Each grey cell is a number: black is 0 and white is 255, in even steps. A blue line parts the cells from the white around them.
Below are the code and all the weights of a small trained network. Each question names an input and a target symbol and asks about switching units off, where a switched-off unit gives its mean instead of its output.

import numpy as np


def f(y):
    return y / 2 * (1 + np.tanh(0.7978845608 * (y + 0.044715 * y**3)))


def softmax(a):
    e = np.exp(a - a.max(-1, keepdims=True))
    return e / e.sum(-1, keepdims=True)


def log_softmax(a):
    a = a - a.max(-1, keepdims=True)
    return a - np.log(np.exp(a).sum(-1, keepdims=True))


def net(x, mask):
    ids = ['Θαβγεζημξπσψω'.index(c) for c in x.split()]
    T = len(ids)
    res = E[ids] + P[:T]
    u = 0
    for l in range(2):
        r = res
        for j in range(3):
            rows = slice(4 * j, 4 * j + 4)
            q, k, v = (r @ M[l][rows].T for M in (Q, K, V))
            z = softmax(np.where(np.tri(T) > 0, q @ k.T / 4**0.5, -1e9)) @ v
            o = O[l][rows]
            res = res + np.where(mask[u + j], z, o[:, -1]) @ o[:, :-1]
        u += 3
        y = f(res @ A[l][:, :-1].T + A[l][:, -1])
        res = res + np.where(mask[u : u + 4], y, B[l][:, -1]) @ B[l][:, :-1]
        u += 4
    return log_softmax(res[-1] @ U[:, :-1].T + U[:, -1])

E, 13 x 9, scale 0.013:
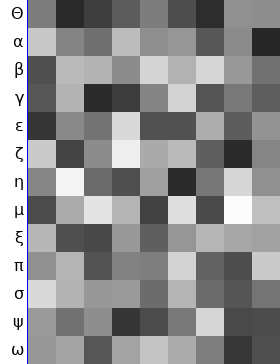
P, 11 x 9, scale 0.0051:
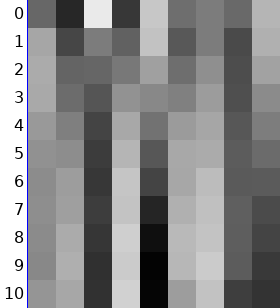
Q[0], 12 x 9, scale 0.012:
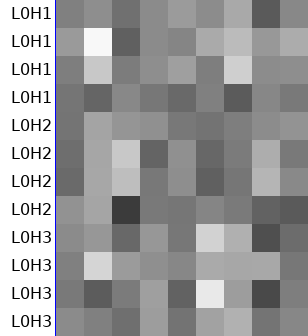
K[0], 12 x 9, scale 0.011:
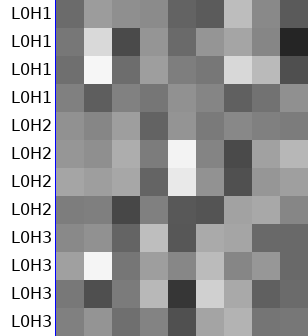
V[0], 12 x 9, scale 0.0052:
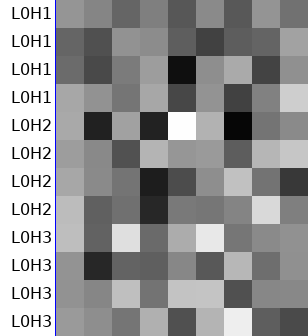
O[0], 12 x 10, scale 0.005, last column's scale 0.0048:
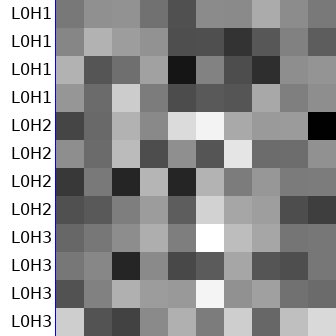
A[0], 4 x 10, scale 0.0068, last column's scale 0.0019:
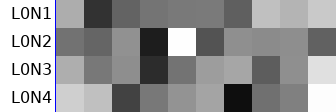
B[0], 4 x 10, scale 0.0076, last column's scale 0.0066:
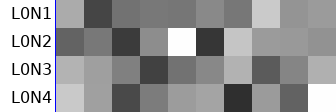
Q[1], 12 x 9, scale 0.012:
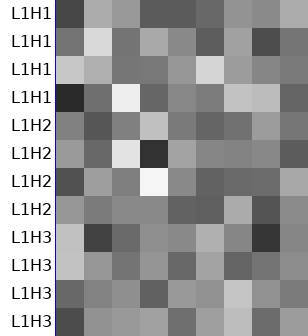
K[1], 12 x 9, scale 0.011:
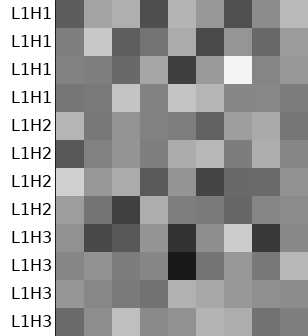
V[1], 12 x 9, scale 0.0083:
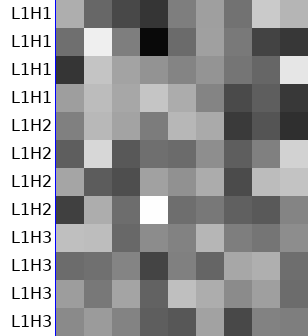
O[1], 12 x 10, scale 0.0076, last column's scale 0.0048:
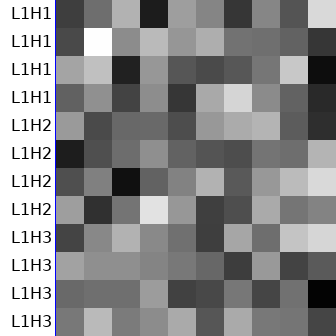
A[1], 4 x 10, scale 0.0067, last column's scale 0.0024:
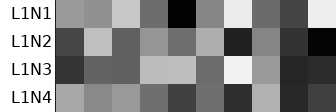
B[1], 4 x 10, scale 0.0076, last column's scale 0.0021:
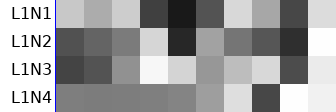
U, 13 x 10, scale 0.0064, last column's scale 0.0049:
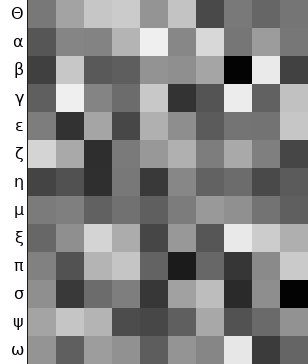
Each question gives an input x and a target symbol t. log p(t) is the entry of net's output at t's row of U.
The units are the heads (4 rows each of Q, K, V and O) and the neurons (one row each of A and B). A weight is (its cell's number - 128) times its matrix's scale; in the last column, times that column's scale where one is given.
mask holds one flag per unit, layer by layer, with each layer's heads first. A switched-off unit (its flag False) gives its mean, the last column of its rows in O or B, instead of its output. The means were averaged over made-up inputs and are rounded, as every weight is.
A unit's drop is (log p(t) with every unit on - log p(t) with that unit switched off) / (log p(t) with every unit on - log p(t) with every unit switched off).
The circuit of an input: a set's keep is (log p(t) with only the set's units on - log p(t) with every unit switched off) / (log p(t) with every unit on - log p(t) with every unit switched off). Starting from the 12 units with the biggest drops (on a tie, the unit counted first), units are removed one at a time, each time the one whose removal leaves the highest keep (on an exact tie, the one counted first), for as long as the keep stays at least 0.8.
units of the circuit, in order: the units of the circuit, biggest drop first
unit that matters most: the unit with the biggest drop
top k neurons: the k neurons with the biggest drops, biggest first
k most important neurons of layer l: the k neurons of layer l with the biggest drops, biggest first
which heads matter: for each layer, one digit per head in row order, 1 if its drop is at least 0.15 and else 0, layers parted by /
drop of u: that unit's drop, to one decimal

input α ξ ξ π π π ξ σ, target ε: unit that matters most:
L1H1
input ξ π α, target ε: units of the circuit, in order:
(L1H1 L0N1)
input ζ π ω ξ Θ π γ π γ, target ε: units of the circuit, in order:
(L1H1 L0N1)
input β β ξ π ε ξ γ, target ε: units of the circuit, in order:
(L1H1 L0N1 L0H3)
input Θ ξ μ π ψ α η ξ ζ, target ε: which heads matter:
000 / 100
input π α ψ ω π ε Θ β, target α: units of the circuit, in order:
(L1N3 L0H1 L0H2)
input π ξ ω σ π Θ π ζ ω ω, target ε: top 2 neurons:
(L0N1 L0N4)
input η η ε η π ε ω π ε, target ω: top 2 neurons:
(L0N4 L1N3)
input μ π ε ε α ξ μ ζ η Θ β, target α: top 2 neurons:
(L1N3 L0N2)
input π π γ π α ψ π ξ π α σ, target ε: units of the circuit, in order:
(L1H1 L0H3)
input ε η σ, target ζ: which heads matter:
000 / 101
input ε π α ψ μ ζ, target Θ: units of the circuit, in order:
(L1H1 L0N3)
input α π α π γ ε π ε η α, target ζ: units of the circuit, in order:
(L1H3 L0N4 L1H1)
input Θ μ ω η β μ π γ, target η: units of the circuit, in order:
(L1N2 L1H1)
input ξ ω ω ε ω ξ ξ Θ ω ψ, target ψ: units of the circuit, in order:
(L1N1 L0N3)
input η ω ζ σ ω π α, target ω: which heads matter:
000 / 110
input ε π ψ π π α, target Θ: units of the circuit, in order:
(L1H1 L1N2 L0N3)
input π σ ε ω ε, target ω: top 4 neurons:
(L0N4 L1N3 L1N1 L0N3)
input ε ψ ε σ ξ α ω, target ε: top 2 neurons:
(L0N3 L0N1)
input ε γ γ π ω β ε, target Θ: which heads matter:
000 / 101
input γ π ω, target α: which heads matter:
000 / 000
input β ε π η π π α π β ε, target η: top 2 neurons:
(L0N4 L0N3)
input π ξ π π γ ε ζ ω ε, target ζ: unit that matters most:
L0H3
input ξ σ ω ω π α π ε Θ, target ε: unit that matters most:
L1H1
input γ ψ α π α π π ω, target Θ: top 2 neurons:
(L1N2 L0N3)
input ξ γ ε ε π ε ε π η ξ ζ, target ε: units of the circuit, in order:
(L1H1 L0N1 L0H3)
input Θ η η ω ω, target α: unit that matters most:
L0H3
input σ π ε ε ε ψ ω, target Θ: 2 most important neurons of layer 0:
(L0N3 L0N4)
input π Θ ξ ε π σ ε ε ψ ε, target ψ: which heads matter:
000 / 010
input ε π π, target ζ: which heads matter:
000 / 101
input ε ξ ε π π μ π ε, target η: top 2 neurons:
(L0N4 L1N2)
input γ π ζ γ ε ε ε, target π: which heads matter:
000 / 010
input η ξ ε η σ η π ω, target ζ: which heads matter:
010 / 101
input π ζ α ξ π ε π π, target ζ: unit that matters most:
L0N4
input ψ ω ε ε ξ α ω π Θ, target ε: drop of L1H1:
1.1
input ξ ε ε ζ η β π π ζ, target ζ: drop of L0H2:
0.1
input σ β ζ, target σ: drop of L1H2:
0.1
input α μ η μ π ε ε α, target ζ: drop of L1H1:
0.2
